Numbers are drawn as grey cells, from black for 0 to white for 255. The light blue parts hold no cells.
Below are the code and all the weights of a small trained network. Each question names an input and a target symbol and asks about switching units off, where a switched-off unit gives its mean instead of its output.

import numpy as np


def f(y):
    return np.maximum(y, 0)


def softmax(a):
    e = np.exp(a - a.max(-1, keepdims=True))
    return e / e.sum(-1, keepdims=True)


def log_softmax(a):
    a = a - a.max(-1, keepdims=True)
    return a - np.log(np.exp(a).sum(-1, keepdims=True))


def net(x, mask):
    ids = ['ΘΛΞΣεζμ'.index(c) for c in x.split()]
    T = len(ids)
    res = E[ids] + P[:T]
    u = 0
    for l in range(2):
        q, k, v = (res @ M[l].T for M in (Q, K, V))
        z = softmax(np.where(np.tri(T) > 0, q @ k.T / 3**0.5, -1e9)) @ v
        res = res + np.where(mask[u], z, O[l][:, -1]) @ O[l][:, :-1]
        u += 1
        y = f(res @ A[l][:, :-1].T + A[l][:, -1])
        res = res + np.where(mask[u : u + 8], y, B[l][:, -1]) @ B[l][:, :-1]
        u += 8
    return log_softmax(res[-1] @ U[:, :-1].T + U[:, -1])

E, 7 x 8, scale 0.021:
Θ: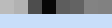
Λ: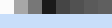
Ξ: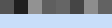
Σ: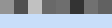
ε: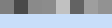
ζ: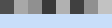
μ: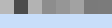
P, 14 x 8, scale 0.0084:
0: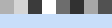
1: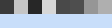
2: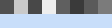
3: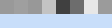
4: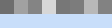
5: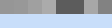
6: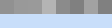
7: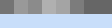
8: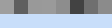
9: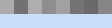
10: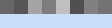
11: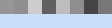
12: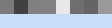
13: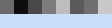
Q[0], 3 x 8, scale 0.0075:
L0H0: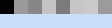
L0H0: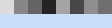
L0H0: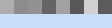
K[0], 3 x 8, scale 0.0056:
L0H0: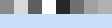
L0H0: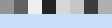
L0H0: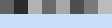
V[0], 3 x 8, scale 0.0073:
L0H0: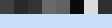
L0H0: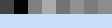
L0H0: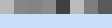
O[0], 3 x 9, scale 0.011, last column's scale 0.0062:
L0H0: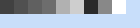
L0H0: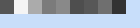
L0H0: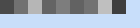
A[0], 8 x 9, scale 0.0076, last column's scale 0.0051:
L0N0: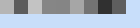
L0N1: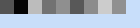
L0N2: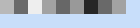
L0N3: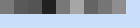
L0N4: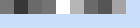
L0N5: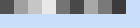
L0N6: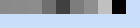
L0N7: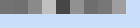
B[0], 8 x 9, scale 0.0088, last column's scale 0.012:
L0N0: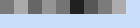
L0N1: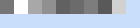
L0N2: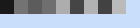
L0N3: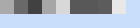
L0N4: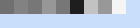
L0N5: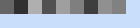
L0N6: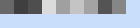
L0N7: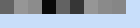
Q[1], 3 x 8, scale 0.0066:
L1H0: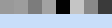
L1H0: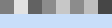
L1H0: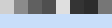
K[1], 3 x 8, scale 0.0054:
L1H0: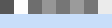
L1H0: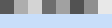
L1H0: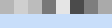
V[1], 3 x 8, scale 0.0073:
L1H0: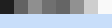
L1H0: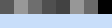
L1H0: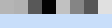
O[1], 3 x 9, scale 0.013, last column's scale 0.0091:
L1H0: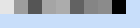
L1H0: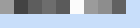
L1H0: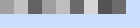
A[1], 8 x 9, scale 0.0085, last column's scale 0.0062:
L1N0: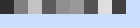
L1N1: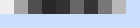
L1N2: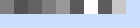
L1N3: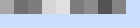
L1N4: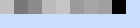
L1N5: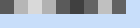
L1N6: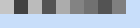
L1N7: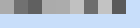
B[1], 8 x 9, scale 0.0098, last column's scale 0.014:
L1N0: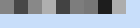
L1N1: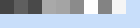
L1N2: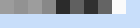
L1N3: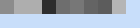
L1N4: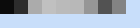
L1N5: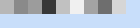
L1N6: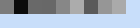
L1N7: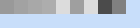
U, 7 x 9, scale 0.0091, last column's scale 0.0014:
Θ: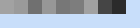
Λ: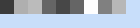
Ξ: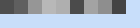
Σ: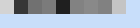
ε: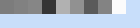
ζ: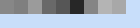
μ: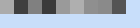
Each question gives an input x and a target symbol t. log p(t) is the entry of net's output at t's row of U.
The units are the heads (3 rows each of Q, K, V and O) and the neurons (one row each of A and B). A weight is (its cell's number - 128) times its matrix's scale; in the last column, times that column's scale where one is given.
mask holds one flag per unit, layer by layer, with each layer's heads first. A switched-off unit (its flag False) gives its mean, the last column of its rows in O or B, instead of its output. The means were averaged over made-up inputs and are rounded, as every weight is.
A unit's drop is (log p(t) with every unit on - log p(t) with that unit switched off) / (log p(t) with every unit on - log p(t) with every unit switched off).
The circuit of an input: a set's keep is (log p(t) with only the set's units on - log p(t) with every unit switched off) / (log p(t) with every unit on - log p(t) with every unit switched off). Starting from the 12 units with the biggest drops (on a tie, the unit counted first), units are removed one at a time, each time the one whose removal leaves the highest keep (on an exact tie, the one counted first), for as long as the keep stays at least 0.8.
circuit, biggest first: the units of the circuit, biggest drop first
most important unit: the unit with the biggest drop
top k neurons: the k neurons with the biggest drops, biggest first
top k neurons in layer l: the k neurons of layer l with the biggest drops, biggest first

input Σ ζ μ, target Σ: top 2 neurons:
(L1N1 L0N1)
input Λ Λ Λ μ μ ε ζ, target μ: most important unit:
L1N5
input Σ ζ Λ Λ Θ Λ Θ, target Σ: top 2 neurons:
(L1N2 L1N5)
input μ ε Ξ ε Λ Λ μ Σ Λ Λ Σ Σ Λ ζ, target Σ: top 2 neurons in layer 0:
(L0N2 L0N4)
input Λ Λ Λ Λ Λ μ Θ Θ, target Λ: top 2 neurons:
(L1N1 L1N5)
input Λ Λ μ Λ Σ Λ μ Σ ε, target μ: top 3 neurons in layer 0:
(L0N1 L0N2 L0N6)
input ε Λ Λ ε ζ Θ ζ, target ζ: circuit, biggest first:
(L1N1 L1H0)
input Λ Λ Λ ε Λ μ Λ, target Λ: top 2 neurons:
(L1N1 L0N3)
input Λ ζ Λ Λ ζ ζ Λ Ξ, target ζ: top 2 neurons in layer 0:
(L0N1 L0N3)
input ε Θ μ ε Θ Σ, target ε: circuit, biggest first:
(L1N1 L1N5 L0H0)
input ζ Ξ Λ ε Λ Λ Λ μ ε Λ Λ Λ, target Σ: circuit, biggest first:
(L0H0 L1N6)
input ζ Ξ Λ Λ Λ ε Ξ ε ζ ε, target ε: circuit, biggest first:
(L1N1 L1N3)
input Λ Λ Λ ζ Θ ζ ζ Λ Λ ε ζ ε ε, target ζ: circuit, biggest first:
(L1N2 L0N4)
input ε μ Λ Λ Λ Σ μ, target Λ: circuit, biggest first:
(L0H0 L0N3)
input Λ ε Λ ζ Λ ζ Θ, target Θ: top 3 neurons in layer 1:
(L1N3 L1N2 L1N1)
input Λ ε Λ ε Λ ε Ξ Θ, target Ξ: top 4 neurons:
(L1N1 L1N5 L0N4 L1N2)
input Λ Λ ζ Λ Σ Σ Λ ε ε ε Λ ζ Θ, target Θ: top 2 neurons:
(L1N1 L0N3)
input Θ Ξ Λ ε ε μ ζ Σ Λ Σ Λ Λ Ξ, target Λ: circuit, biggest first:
(L0N1)
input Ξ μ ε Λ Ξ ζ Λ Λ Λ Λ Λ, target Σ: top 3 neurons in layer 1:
(L1N2 L1N6 L1N5)
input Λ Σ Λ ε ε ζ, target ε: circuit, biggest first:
(L1N1)
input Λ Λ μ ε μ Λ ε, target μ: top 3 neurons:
(L1N5 L0N1 L1N1)
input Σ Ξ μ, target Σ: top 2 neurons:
(L1N0 L1N1)
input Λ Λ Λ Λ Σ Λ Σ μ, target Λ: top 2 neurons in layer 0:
(L0N3 L0N7)
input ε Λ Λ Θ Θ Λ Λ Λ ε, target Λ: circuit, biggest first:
(L0N3 L1H0)
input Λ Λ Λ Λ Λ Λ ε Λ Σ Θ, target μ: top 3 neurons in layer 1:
(L1N2 L1N6 L1N1)
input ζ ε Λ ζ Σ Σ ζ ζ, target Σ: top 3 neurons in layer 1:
(L1N0 L1N1 L1N5)
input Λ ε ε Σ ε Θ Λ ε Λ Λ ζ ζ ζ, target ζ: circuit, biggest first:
(L1N1 L1N2 L0N4)
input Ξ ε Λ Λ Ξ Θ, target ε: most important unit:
L0H0
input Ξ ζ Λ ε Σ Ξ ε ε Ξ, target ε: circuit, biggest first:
(L1N1 L0H0)
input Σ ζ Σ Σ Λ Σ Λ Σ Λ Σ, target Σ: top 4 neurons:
(L1N0 L1N1 L0N2 L0N4)
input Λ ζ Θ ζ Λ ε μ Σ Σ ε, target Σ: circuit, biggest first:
(L1H0 L1N0 L0N2)
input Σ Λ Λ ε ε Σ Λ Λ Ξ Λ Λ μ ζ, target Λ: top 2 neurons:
(L0N3 L1N6)
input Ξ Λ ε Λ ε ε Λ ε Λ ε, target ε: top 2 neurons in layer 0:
(L0N4 L0N1)
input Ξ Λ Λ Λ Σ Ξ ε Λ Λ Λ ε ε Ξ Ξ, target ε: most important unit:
L0N1
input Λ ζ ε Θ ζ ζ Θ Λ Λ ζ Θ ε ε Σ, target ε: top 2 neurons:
(L1N5 L1N1)
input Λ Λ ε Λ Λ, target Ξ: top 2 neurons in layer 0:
(L0N4 L0N1)
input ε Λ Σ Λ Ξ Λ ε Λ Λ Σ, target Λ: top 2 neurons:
(L0N3 L1N6)
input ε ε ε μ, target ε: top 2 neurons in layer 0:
(L0N4 L0N0)
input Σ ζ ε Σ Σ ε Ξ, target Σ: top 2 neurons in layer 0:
(L0N2 L0N0)
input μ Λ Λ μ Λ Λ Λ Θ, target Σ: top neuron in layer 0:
(L0N1)
